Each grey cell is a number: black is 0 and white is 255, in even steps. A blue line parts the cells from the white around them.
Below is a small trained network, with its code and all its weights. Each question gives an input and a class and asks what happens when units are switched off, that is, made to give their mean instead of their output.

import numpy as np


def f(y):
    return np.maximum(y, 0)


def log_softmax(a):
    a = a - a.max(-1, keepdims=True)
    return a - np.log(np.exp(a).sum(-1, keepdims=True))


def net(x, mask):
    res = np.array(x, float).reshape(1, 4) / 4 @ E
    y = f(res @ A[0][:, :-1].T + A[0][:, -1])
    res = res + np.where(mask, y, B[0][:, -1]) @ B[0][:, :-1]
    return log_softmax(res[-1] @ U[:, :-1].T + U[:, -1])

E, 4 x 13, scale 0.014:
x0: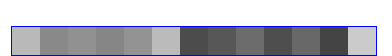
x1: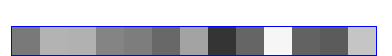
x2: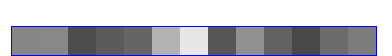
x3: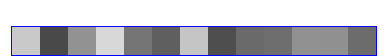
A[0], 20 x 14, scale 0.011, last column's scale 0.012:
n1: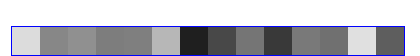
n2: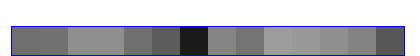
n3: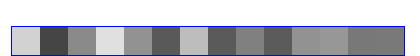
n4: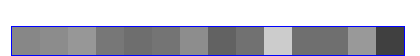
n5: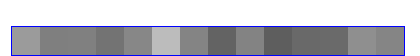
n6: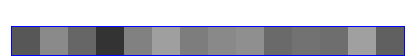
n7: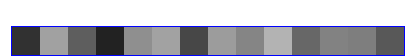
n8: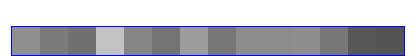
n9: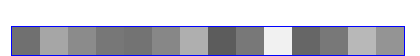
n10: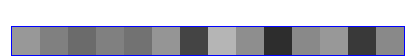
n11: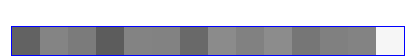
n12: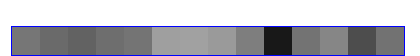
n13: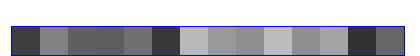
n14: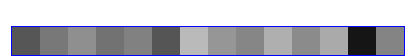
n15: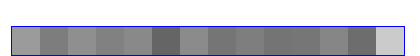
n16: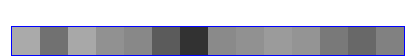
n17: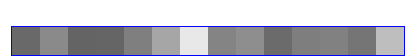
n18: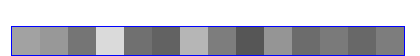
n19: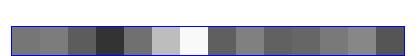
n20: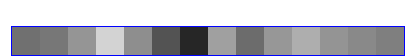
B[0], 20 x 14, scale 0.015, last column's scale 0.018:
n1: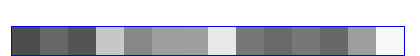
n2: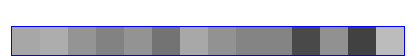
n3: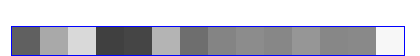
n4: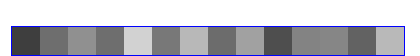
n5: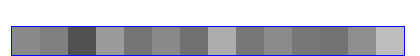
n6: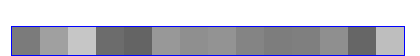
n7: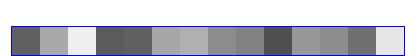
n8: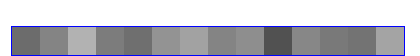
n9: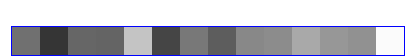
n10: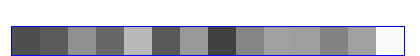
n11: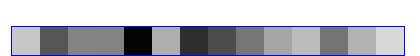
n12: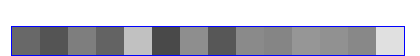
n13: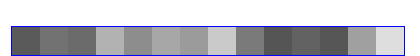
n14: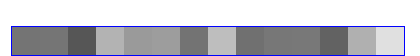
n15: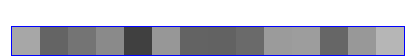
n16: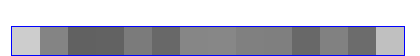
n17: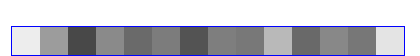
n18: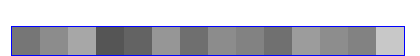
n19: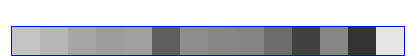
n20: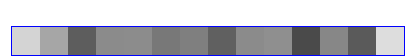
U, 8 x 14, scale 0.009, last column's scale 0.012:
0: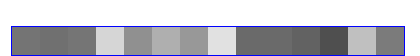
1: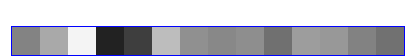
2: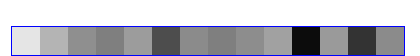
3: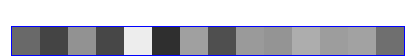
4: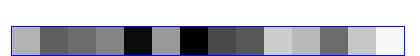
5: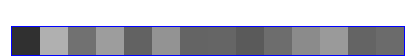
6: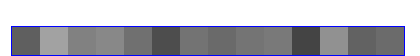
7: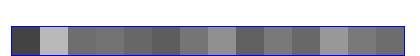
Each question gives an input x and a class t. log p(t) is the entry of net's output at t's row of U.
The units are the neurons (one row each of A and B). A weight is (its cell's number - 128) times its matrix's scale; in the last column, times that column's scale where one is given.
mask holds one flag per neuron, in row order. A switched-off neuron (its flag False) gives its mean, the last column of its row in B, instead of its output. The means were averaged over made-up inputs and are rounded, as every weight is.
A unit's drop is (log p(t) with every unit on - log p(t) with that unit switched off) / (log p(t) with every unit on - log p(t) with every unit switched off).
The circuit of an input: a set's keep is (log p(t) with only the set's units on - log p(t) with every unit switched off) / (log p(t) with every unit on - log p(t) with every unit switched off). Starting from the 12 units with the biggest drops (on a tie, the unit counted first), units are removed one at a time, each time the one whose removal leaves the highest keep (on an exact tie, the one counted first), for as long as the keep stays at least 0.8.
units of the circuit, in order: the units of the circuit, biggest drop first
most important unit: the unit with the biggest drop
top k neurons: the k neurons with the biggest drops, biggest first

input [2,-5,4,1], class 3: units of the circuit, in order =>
(n12)
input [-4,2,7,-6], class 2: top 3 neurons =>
(n19, n17, n3)
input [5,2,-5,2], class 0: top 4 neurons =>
(n1, n19, n17, n12)
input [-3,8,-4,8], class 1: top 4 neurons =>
(n3, n18, n10, n12)
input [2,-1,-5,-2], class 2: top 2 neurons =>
(n2, n20)
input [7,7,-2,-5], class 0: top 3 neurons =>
(n1, n10, n12)
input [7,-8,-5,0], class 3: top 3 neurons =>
(n10, n12, n13)
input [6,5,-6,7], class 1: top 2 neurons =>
(n3, n14)
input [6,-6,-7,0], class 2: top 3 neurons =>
(n20, n2, n16)
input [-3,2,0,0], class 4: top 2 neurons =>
(n1, n19)
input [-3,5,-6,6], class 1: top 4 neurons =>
(n3, n18, n19, n17)
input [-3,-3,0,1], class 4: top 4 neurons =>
(n1, n9, n4, n19)
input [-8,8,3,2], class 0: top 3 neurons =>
(n13, n14, n10)
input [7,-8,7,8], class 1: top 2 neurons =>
(n3, n9)
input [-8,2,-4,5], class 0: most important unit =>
n14
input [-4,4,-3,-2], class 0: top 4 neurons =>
(n10, n13, n12, n14)
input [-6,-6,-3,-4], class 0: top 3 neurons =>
(n13, n14, n9)
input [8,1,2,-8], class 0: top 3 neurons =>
(n1, n3, n5)
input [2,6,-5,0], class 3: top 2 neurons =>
(n9, n19)
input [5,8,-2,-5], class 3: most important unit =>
n9
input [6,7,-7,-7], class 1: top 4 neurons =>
(n7, n19, n11, n17)
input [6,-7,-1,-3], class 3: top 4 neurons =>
(n10, n12, n13, n14)
